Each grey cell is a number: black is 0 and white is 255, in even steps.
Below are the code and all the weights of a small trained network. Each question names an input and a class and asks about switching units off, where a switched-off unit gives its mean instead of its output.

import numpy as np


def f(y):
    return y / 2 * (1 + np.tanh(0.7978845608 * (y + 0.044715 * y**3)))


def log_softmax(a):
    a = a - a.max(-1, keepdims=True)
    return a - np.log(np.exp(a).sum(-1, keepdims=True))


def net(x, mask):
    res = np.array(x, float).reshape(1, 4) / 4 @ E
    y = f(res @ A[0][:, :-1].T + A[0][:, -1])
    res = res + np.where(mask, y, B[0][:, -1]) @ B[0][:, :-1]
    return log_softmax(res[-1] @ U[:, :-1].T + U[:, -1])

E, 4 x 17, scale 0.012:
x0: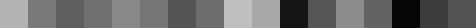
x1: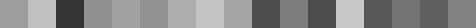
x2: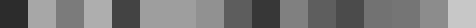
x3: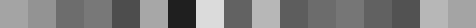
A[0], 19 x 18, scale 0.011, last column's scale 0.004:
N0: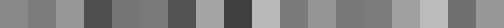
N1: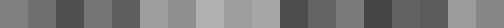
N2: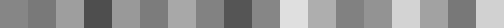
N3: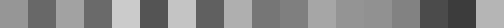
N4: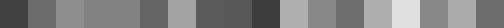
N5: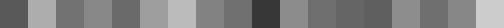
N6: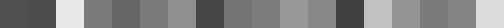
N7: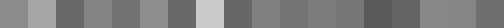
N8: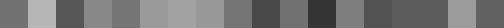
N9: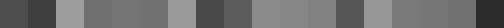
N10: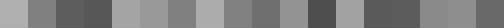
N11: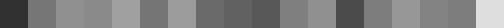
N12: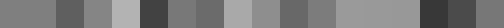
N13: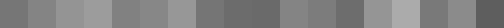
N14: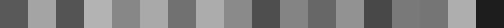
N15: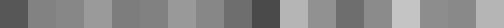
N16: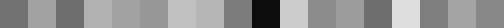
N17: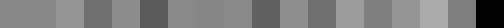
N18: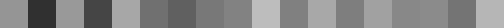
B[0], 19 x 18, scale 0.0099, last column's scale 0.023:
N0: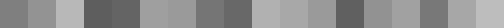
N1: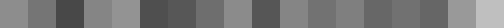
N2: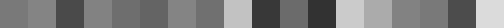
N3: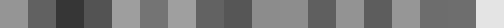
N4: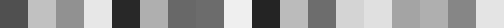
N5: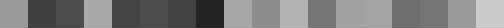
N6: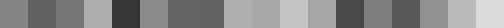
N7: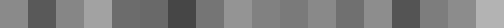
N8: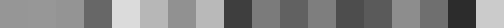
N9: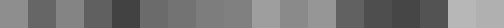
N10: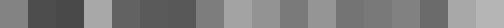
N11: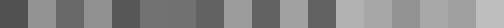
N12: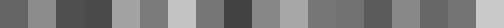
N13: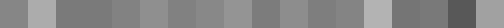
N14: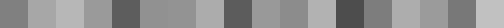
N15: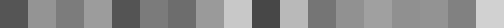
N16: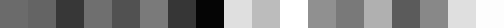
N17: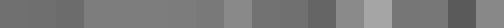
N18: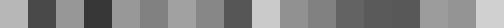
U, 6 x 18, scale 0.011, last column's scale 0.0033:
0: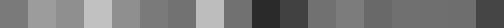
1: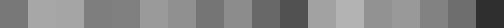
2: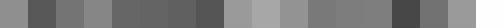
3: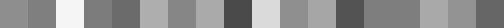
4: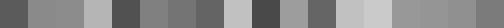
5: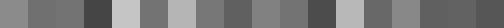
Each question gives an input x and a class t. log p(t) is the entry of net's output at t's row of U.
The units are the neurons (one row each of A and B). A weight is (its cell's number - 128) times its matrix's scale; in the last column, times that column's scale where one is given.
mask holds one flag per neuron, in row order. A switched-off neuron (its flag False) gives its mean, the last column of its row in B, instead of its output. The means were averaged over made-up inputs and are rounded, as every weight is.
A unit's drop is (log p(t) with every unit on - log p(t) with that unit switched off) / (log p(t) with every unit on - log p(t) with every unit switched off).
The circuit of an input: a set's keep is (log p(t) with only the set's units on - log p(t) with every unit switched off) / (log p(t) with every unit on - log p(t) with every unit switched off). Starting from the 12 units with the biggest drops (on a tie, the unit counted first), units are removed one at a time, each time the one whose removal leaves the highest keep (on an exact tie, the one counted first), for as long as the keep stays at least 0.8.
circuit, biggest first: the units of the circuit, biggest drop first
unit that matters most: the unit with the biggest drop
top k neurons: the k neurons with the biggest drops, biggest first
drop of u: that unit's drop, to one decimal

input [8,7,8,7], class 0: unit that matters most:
N8
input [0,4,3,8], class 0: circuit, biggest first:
N16, N8
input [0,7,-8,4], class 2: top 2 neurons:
N10, N8
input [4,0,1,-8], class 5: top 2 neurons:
N16, N3
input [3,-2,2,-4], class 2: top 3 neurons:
N4, N2, N15
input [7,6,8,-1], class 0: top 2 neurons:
N8, N16
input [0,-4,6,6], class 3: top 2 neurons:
N16, N4
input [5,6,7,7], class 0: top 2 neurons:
N8, N16
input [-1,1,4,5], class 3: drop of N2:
0.2
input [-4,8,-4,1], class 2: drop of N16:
0.1
